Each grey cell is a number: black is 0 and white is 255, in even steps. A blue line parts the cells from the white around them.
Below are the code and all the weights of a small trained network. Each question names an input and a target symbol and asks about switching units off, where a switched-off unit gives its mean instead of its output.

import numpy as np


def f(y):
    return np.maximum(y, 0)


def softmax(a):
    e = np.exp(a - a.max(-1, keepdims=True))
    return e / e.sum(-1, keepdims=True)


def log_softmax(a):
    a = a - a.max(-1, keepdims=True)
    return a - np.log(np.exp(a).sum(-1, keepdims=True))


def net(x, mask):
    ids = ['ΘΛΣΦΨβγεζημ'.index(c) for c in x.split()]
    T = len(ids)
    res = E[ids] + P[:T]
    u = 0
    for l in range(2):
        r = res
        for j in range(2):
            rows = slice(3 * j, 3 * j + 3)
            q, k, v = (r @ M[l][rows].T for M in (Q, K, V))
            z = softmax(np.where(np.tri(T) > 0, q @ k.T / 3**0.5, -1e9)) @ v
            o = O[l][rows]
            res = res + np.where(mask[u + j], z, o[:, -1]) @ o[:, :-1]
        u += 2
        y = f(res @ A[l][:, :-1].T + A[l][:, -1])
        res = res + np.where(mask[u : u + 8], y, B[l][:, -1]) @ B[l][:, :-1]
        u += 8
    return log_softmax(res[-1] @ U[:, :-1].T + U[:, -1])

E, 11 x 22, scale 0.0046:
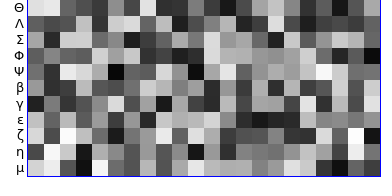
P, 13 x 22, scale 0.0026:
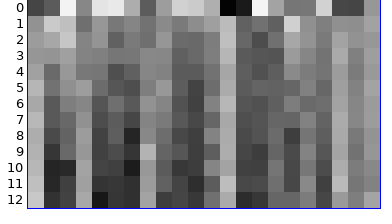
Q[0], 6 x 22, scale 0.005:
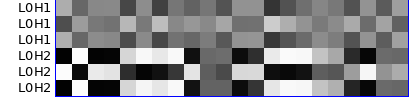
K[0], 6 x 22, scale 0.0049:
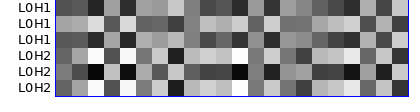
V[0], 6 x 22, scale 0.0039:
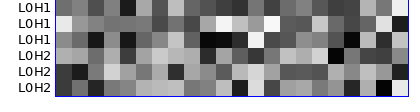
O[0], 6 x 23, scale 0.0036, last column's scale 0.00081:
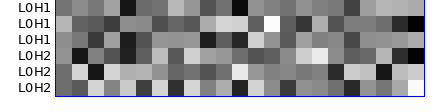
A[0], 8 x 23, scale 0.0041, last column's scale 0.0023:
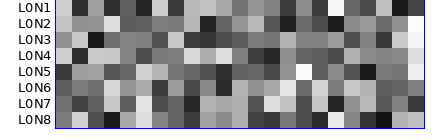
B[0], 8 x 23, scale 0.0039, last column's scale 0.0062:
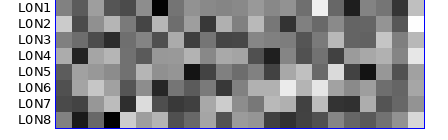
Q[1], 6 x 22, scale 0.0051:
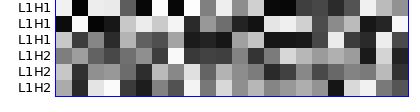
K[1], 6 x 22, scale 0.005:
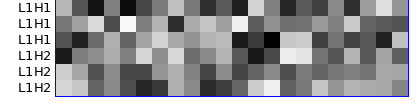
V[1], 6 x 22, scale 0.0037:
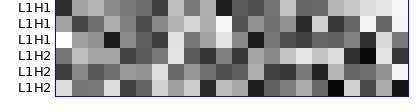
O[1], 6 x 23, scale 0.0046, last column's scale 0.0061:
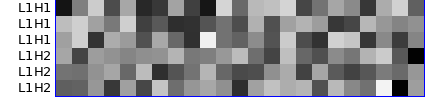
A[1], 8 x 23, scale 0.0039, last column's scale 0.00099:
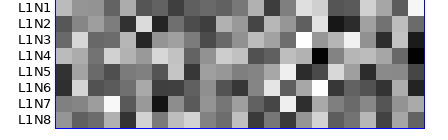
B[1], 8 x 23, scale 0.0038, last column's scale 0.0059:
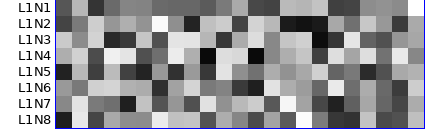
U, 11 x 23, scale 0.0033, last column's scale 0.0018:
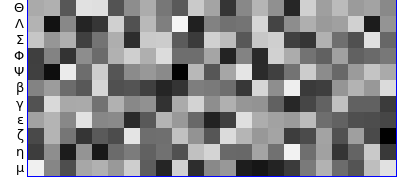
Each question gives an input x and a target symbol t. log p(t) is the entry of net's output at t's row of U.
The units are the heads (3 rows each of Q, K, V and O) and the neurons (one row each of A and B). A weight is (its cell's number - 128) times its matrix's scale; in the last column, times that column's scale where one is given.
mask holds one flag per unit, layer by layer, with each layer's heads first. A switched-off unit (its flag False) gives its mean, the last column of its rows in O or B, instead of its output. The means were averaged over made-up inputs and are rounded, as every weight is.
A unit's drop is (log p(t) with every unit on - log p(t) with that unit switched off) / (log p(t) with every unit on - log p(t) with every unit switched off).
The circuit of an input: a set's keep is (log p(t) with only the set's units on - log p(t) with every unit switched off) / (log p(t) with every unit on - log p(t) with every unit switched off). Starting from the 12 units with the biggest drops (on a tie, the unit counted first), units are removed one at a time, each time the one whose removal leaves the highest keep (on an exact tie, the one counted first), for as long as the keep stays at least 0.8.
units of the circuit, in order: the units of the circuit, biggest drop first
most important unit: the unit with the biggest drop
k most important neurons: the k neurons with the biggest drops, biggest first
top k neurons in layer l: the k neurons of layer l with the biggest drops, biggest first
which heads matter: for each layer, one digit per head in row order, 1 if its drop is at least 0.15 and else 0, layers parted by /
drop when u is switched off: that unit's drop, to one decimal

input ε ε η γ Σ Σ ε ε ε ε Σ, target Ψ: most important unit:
L1H1
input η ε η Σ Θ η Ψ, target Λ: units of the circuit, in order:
[L0H2, L1H1, L0N1, L1H2]
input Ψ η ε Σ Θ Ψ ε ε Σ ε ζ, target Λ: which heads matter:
01 / 10
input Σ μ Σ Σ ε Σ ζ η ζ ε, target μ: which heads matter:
11 / 10
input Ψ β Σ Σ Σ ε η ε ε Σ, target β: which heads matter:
01 / 10
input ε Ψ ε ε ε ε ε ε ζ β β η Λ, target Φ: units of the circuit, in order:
[L1H1, L0H1, L0N2, L1N8]
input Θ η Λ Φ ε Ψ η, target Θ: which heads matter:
01 / 11
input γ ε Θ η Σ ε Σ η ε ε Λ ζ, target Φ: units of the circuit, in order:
[L1H1, L1N8, L0H2, L0N5]
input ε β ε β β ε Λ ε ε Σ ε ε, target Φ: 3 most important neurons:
[L0N5, L0N2, L1N8]
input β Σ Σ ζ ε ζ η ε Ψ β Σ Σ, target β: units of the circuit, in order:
[L1H1, L1N1, L0H2]
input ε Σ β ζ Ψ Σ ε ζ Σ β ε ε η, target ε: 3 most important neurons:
[L1N6, L0N8, L0N4]
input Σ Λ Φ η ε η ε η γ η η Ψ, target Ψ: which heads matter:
01 / 10
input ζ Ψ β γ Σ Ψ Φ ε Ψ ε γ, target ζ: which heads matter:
10 / 11
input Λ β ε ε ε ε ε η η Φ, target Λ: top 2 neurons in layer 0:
[L0N5, L0N3]
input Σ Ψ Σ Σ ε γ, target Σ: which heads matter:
11 / 01
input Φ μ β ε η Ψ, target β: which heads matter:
01 / 10
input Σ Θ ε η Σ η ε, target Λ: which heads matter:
01 / 10
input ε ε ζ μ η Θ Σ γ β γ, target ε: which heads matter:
10 / 01
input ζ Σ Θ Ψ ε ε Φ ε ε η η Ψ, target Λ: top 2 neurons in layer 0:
[L0N3, L0N1]
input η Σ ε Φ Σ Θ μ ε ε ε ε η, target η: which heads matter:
01 / 10
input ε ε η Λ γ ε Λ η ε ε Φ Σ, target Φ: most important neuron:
[L0N2]
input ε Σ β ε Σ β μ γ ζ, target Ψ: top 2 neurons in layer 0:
[L0N3, L0N2]
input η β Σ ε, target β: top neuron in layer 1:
[L1N1]
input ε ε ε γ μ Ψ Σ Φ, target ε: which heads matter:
11 / 01
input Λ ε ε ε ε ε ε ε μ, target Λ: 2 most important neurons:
[L0N5, L0N3]
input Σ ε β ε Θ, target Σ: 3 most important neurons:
[L1N3, L0N7, L0N6]
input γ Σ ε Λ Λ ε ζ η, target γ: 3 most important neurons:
[L1N2, L1N7, L0N2]
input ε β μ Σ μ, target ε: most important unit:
L1H2
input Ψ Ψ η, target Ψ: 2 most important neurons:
[L0N6, L1N2]
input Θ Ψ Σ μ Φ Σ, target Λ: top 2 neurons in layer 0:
[L0N1, L0N5]
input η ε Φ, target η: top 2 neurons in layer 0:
[L0N2, L0N5]
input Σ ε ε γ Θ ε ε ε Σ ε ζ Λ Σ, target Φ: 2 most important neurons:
[L1N8, L0N5]
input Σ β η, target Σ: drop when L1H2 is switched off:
1.0
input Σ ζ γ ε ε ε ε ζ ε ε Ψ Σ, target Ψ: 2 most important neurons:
[L0N3, L0N2]
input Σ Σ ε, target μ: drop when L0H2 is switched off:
0.2
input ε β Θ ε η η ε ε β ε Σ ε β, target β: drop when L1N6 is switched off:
0.0
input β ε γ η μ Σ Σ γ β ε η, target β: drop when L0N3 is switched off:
0.1
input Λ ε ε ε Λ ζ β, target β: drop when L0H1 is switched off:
0.2
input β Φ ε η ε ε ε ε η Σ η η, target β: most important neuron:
[L0N3]
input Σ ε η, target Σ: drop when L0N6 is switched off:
0.2
